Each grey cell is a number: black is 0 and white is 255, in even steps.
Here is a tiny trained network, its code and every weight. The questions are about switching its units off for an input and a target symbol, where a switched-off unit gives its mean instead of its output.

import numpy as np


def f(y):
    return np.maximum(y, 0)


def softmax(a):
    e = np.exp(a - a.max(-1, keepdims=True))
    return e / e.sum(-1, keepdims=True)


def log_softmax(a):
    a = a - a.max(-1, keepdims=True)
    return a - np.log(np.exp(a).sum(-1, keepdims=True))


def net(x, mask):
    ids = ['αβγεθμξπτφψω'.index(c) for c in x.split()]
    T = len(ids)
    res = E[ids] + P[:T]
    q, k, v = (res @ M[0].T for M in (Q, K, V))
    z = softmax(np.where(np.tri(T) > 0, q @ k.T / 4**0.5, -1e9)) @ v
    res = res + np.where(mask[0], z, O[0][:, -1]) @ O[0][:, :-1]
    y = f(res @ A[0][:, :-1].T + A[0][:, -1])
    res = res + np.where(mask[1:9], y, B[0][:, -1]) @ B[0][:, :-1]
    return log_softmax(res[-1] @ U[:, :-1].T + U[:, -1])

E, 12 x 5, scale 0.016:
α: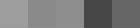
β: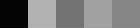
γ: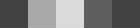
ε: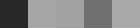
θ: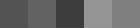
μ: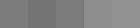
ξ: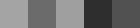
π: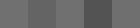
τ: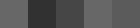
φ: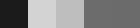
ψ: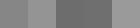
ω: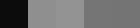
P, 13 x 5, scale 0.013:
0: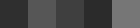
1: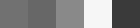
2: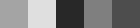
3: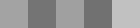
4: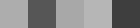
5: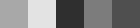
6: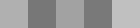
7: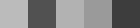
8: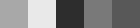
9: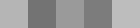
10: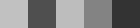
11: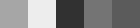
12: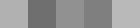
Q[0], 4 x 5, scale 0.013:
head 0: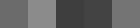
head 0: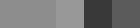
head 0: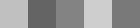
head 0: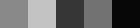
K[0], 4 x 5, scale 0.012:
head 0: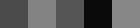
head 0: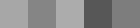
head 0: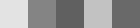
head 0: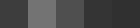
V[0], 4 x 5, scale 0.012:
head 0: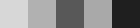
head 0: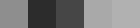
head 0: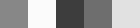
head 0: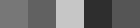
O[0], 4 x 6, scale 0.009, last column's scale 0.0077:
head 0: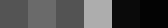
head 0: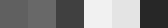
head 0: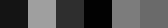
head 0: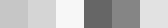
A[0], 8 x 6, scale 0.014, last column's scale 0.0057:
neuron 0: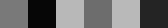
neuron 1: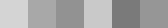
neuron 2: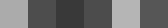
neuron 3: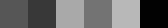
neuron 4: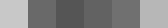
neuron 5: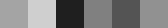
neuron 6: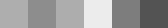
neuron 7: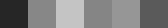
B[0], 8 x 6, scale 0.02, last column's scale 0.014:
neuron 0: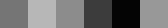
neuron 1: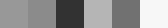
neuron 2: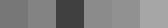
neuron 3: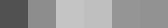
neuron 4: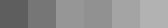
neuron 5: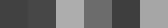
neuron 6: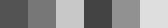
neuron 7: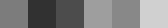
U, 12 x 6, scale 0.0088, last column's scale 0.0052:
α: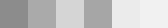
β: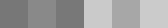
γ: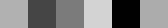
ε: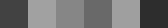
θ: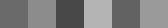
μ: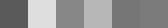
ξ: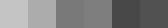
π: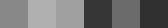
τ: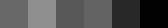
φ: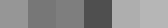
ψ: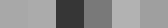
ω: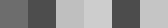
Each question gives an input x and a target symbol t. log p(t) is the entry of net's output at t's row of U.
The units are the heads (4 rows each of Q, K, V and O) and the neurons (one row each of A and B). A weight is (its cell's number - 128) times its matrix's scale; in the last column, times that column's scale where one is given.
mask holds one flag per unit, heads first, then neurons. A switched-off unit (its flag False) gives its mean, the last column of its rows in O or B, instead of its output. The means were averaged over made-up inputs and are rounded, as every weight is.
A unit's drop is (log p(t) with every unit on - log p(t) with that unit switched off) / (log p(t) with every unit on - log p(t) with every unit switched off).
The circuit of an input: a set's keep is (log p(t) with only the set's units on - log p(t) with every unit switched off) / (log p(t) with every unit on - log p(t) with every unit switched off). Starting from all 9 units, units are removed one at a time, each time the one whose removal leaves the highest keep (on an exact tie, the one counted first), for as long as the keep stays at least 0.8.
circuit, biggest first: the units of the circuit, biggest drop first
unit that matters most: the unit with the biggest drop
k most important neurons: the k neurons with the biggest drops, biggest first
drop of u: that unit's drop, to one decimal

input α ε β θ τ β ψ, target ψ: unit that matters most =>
neuron 2
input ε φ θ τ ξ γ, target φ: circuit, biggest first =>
[head 0; neuron 1; neuron 7; neuron 6]
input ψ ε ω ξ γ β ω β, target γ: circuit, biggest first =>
[neuron 6; head 0]
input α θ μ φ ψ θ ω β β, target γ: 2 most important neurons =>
[neuron 5; neuron 1]
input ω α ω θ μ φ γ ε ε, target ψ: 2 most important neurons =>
[neuron 6; neuron 1]
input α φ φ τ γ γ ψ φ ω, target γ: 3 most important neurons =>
[neuron 6; neuron 5; neuron 4]
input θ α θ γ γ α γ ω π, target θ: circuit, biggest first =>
[head 0; neuron 5; neuron 2]
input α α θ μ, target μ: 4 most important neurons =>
[neuron 0; neuron 3; neuron 7; neuron 6]
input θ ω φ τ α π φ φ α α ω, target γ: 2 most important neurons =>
[neuron 6; neuron 4]
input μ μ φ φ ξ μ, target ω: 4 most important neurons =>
[neuron 5; neuron 1; neuron 0; neuron 4]
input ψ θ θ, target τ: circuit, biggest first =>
[neuron 5; head 0]
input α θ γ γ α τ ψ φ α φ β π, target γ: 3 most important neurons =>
[neuron 5; neuron 6; neuron 1]
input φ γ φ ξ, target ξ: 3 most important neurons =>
[neuron 1; neuron 0; neuron 7]
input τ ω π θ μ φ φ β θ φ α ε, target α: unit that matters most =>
neuron 6
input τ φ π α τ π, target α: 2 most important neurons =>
[neuron 6; neuron 7]
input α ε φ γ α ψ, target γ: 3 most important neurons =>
[neuron 5; neuron 1; neuron 6]
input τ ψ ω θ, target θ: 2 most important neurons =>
[neuron 6; neuron 2]
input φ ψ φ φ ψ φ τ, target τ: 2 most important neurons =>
[neuron 0; neuron 6]
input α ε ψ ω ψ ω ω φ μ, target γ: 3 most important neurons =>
[neuron 5; neuron 1; neuron 6]
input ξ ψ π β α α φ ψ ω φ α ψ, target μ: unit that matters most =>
neuron 1
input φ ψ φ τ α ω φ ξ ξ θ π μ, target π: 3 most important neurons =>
[neuron 7; neuron 5; neuron 1]
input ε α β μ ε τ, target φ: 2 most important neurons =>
[neuron 1; neuron 5]
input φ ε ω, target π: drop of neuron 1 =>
0.4
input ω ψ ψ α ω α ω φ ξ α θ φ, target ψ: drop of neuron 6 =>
0.2
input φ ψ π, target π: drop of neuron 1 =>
0.1
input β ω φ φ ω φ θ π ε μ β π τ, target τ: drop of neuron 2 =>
0.1
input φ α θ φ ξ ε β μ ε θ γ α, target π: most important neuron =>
[neuron 5]
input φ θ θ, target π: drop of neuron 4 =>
0.0
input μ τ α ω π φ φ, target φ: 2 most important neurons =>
[neuron 1; neuron 7]
